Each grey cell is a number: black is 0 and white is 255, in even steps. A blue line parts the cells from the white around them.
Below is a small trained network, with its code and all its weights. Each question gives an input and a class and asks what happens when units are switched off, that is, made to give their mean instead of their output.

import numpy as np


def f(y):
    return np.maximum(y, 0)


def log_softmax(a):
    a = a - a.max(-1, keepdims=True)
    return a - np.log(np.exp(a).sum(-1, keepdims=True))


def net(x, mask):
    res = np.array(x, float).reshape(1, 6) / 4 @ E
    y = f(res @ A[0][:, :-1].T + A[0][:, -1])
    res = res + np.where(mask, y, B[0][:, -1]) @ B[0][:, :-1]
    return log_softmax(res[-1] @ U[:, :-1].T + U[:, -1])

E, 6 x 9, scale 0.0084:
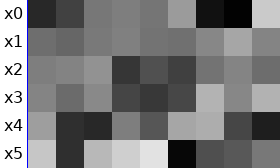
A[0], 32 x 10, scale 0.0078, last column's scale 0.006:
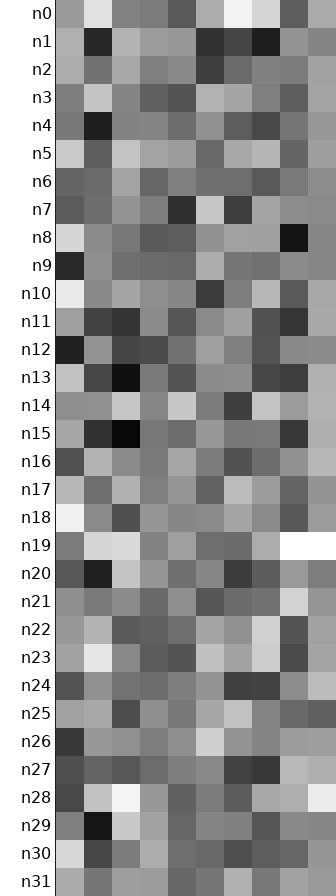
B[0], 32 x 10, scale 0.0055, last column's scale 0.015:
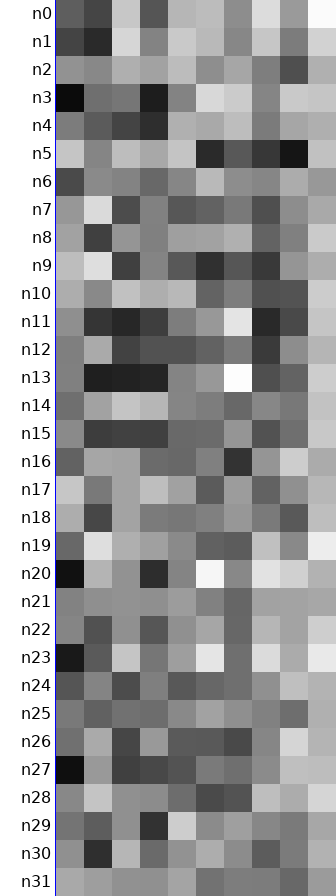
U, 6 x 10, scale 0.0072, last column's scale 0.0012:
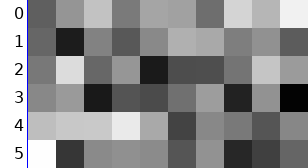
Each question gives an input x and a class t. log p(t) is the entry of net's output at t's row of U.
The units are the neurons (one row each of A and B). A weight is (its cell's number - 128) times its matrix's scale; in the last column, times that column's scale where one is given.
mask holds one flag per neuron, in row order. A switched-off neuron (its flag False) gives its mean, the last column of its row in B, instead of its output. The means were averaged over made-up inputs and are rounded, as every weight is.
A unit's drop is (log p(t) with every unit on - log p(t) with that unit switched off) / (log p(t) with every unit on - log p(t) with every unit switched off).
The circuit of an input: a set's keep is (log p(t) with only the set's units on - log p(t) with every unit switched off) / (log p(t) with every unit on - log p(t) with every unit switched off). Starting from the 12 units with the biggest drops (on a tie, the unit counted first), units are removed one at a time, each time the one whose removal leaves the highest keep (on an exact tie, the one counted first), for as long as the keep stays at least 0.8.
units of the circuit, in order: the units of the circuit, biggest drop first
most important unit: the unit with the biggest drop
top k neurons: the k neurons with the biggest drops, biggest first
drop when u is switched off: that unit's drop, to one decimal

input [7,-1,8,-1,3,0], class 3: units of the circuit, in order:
n0, n23
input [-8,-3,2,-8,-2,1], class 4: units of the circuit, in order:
n5, n10
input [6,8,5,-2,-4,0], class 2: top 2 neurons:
n0, n23
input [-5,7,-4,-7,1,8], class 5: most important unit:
n19
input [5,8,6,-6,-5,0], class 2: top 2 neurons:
n0, n23
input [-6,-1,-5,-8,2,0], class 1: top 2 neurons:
n23, n0
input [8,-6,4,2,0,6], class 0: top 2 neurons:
n20, n11
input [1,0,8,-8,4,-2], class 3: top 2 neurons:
n0, n1
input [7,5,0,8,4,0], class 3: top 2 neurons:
n0, n23
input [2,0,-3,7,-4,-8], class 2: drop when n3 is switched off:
0.0
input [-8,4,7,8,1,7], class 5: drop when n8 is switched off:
0.1
